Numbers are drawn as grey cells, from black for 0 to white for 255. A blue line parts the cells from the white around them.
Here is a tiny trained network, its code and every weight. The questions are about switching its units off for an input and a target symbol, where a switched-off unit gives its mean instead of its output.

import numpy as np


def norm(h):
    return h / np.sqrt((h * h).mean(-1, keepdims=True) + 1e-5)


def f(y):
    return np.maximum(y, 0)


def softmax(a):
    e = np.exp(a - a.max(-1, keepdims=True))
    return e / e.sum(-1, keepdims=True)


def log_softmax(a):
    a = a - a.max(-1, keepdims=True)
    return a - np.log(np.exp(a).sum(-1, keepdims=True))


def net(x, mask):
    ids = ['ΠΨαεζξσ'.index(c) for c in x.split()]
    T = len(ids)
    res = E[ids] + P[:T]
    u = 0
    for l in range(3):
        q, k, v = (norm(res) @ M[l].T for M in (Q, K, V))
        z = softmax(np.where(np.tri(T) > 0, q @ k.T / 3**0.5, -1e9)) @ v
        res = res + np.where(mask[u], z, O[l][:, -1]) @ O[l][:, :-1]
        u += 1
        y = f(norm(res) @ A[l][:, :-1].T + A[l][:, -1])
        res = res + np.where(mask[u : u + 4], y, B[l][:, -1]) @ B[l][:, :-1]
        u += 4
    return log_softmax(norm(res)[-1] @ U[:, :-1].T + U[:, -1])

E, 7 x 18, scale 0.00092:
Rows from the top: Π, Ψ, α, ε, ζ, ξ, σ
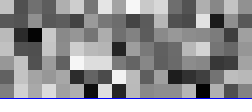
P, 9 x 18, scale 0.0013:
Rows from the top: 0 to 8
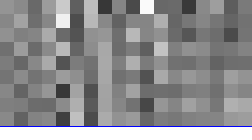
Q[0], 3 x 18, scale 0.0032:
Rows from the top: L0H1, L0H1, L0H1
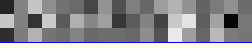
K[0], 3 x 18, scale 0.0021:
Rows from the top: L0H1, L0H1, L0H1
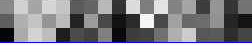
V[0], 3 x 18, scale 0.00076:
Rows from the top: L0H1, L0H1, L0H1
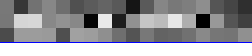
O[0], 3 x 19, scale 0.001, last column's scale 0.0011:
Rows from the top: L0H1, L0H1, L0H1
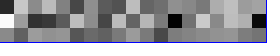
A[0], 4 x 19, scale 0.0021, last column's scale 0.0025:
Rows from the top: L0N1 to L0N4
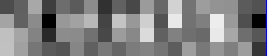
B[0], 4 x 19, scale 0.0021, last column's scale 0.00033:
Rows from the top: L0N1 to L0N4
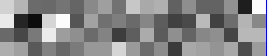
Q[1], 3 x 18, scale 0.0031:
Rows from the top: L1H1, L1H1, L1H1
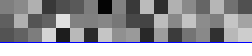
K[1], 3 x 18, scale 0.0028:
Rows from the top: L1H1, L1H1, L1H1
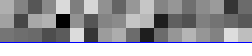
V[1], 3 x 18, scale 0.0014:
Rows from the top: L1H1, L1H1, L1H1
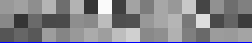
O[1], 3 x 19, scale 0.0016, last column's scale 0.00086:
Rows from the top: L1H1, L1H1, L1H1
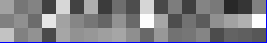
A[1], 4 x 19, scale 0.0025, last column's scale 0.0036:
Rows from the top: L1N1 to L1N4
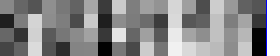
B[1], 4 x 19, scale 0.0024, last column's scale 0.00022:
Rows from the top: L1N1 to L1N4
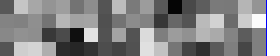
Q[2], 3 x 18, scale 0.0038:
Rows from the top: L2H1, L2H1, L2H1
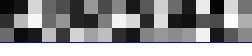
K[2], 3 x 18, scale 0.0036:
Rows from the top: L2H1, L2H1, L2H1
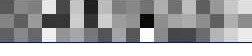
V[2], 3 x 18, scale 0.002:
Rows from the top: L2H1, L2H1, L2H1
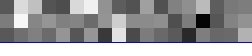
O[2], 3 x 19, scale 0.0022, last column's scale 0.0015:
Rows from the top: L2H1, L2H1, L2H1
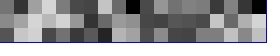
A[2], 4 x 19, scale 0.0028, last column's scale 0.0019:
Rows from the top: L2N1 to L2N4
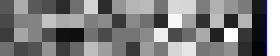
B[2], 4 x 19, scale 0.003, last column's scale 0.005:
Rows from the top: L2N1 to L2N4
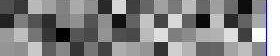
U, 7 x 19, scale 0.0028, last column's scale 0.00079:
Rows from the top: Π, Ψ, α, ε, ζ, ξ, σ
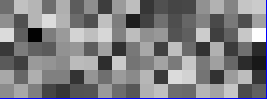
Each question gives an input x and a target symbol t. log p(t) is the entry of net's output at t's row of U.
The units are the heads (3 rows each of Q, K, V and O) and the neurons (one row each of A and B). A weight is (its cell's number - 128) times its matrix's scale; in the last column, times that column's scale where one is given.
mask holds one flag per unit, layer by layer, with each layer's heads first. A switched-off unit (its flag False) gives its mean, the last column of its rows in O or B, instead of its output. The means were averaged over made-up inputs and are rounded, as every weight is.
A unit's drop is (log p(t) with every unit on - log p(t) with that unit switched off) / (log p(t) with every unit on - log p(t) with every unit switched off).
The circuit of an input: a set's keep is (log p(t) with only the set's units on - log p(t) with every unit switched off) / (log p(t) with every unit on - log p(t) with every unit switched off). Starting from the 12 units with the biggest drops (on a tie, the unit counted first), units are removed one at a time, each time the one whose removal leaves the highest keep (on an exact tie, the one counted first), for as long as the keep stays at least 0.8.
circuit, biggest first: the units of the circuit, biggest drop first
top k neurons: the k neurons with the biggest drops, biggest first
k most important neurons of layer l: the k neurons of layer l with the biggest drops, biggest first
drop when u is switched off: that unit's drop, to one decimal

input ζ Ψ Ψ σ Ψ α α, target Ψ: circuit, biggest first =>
(L2H1, L2N3)
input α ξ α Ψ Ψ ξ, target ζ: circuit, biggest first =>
(L1H1, L2H1, L2N1)
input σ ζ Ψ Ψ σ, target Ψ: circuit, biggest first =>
(L2H1, L1H1, L0H1, L2N3)
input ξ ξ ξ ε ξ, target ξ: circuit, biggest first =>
(L2H1, L2N4, L1H1)
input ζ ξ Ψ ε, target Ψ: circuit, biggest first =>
(L2H1, L2N3)
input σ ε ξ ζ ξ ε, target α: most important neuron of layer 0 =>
(L0N3)
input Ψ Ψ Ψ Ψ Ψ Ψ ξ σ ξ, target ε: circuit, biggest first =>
(L2H1, L2N2, L1H1)
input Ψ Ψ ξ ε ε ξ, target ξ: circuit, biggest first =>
(L2H1, L2N4, L2N3)
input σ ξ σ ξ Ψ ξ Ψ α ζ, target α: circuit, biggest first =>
(L2N3, L2N2, L0H1)
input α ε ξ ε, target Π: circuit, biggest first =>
(L1N1, L2H1, L2N3)
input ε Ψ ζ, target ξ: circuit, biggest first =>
(L2H1, L2N4, L2N3, L1H1)
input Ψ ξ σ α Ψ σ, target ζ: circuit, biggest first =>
(L2H1, L1H1, L2N1, L2N3)
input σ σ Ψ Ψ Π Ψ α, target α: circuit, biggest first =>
(L2N3, L0H1, L2N2)
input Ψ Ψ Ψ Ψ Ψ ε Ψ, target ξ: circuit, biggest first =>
(L2H1, L2N4)
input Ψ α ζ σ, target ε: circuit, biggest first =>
(L2N2)
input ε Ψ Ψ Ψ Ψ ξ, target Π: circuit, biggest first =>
(L1H1, L2H1, L2N3)
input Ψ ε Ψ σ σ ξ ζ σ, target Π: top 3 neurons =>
(L2N3, L0N4, L2N2)
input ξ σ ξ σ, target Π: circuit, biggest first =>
(L2H1, L2N3)
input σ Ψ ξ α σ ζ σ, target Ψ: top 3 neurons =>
(L2N3, L2N2, L1N2)
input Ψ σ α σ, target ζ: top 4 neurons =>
(L2N1, L0N1, L2N3, L0N4)
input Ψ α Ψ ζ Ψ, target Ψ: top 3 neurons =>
(L0N1, L2N3, L2N2)
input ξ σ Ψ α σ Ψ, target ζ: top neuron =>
(L2N1)
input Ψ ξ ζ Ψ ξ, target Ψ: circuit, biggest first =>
(L1H1, L2H1, L2N3)
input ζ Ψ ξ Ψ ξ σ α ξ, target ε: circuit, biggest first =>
(L2H1, L1H1, L2N2)
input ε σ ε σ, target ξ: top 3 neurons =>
(L2N4, L2N3, L2N2)
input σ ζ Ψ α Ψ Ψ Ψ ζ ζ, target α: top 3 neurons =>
(L2N3, L0N3, L2N2)
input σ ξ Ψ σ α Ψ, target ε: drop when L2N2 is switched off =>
0.3
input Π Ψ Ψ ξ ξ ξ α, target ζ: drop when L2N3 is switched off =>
0.2
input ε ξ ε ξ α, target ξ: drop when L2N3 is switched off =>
0.1
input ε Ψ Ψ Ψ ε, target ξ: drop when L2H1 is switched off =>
1.0
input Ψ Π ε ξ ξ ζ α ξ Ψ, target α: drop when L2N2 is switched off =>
0.3
